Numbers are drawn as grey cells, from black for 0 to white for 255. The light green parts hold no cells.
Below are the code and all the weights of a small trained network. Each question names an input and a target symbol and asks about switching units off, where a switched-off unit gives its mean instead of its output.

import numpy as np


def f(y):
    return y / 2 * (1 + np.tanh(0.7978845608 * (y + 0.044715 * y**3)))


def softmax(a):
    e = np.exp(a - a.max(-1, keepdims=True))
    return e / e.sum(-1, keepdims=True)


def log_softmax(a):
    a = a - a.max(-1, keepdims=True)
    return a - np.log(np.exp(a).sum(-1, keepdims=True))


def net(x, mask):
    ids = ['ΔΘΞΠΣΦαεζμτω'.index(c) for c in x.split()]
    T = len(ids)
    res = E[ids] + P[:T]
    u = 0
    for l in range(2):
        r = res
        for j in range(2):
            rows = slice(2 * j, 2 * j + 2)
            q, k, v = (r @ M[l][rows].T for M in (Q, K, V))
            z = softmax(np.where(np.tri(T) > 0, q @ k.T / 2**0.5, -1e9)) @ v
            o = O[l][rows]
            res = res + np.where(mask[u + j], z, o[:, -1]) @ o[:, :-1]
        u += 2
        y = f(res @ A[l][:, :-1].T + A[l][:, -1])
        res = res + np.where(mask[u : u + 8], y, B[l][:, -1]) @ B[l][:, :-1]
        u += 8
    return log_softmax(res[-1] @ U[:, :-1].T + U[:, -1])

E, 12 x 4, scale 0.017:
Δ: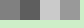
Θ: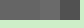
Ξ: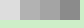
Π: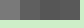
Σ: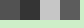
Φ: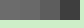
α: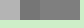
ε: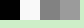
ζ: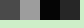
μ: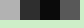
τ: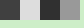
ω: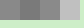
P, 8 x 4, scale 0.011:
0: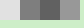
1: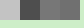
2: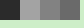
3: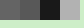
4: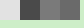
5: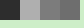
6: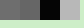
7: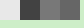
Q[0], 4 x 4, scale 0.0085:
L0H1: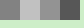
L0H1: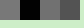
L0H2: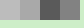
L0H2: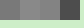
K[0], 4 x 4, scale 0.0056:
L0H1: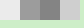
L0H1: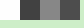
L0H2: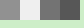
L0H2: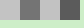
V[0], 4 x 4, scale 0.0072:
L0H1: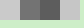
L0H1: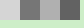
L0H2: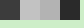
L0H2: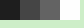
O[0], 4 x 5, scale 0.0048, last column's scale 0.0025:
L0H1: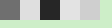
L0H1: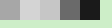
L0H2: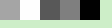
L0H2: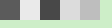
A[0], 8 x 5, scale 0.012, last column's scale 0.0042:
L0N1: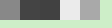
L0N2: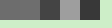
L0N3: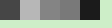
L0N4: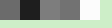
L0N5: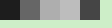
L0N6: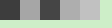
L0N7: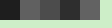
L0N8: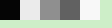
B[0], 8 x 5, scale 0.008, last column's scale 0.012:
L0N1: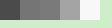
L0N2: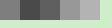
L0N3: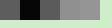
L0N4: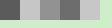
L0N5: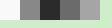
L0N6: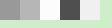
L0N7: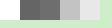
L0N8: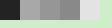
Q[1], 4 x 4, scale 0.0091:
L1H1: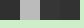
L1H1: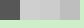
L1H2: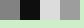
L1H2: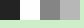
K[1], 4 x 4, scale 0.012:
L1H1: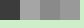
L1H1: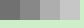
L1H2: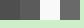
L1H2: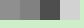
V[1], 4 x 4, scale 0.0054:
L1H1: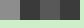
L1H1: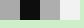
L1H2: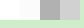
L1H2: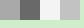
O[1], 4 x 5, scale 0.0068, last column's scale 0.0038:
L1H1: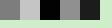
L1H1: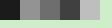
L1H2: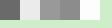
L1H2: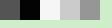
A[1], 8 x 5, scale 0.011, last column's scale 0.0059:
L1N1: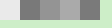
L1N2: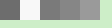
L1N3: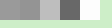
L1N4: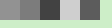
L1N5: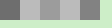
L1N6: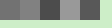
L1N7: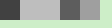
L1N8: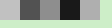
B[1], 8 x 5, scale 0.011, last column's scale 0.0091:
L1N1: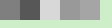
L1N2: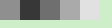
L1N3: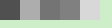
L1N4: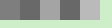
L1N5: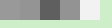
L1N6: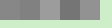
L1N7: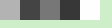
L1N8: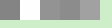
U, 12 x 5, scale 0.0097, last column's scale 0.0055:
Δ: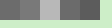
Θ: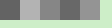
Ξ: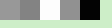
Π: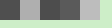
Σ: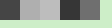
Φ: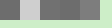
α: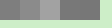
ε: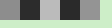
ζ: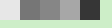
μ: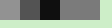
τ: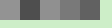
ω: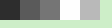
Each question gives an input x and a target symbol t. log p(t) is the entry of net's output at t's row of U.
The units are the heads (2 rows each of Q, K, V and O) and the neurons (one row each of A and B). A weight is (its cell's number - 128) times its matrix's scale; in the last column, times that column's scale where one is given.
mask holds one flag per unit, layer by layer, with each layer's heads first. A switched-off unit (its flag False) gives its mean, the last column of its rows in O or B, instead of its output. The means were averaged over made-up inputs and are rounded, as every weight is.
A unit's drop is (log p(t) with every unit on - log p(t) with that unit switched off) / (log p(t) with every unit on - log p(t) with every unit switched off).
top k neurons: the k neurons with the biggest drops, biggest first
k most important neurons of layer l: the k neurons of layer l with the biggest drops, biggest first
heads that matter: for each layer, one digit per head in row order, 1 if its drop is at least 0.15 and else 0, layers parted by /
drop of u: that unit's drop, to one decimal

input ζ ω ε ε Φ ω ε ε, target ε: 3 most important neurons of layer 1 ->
[L1N7, L1N2, L1N8]
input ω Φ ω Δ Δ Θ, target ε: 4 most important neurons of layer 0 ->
[L0N8, L0N1, L0N5, L0N2]
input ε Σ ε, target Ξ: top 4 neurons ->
[L0N7, L0N6, L0N5, L0N1]
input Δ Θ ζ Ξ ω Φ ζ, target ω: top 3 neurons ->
[L1N7, L0N6, L0N8]
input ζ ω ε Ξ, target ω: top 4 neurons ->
[L0N7, L1N7, L0N6, L0N5]
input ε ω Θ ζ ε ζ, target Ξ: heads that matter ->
01 / 10
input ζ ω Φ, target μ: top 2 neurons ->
[L0N7, L0N8]
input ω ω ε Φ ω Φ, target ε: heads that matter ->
10 / 10
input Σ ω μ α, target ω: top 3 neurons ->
[L1N7, L0N6, L0N1]
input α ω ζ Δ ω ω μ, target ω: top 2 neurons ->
[L0N1, L1N7]
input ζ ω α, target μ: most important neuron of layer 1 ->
[L1N2]
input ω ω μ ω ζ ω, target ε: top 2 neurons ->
[L1N7, L0N6]
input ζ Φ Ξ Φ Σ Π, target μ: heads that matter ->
01 / 01
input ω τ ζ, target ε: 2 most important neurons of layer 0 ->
[L0N6, L0N8]
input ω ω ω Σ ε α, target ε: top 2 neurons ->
[L1N7, L0N1]
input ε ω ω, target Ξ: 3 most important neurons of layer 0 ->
[L0N8, L0N7, L0N6]
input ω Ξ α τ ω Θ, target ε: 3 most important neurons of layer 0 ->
[L0N8, L0N6, L0N1]
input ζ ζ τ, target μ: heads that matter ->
10 / 01
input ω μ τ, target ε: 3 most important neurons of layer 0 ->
[L0N6, L0N8, L0N1]
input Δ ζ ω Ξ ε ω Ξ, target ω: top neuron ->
[L1N7]
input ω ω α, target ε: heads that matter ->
10 / 10
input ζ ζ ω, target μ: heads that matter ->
00 / 01
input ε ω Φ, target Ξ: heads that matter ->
01 / 10
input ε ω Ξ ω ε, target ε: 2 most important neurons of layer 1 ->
[L1N7, L1N8]
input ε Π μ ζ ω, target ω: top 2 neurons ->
[L0N6, L1N7]
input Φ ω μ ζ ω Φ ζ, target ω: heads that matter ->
00 / 00
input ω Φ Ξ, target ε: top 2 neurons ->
[L1N7, L0N7]
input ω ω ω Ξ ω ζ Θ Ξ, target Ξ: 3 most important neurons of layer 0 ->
[L0N8, L0N1, L0N3]
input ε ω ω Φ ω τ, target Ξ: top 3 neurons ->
[L0N6, L0N7, L0N5]
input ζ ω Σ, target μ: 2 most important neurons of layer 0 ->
[L0N5, L0N8]
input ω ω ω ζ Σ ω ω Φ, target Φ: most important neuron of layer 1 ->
[L1N8]
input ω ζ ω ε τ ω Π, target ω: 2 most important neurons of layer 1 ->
[L1N7, L1N8]
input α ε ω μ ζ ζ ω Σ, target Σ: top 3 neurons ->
[L0N7, L0N4, L1N8]
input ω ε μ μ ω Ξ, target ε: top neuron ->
[L0N5]
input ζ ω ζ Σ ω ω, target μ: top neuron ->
[L0N5]
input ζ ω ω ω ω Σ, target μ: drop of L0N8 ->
0.5
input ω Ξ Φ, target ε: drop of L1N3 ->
-0.1
